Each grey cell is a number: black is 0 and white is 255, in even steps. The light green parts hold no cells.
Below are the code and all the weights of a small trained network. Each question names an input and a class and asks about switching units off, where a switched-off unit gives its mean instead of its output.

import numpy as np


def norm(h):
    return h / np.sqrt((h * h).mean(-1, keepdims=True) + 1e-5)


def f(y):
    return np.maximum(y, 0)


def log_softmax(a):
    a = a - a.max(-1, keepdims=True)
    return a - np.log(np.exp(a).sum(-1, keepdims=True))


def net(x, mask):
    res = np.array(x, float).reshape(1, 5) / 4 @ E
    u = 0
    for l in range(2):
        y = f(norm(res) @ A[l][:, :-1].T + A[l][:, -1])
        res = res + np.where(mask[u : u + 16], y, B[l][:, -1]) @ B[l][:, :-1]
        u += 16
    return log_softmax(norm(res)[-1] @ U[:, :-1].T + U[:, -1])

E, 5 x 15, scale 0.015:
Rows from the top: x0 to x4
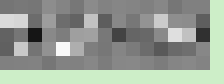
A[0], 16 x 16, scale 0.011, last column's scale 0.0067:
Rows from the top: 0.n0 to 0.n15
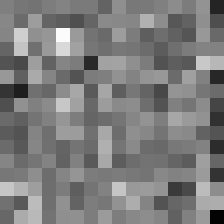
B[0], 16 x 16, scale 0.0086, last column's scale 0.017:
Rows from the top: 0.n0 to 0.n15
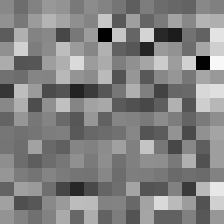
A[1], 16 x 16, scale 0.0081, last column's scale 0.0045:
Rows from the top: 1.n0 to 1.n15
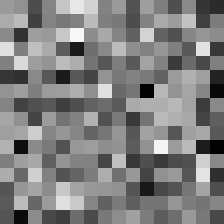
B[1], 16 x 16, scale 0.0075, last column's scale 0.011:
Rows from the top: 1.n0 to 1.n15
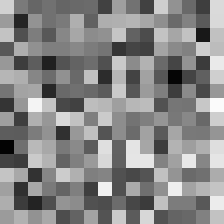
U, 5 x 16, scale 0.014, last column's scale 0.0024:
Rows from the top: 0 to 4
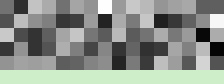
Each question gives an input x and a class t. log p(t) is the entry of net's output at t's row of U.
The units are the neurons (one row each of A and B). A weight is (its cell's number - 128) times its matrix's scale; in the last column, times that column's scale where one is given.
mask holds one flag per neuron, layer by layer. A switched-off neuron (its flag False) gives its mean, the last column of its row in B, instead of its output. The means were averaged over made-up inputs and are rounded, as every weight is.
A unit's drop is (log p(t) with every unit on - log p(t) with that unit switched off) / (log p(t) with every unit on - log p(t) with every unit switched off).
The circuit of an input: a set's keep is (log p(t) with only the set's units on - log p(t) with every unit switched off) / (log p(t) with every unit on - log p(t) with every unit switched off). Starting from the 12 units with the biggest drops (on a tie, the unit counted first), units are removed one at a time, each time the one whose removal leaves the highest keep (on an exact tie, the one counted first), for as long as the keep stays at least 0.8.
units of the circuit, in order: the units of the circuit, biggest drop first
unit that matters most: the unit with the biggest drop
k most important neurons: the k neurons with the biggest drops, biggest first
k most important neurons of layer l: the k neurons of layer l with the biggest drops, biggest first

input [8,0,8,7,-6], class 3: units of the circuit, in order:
0.n4
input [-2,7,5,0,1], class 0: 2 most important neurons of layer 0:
0.n3; 0.n2
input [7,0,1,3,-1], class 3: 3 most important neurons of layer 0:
0.n4; 0.n3; 0.n14
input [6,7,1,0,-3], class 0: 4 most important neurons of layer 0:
0.n6; 0.n3; 0.n2; 0.n7
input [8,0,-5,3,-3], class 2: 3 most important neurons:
0.n4; 0.n6; 0.n14
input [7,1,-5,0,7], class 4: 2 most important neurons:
0.n13; 0.n1
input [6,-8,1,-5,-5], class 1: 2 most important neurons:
0.n6; 1.n5
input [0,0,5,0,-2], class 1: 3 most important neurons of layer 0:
0.n4; 0.n3; 0.n7
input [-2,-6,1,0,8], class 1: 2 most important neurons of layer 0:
0.n6; 0.n3
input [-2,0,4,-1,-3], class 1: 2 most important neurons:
0.n4; 0.n3
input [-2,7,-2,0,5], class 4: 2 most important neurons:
0.n2; 1.n3
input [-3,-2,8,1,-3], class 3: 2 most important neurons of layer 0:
0.n2; 0.n13
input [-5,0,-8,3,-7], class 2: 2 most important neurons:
0.n4; 0.n6
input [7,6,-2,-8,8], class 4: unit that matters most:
0.n4
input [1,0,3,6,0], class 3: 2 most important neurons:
0.n4; 0.n14
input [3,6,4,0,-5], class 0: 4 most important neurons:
0.n3; 0.n2; 0.n7; 1.n10
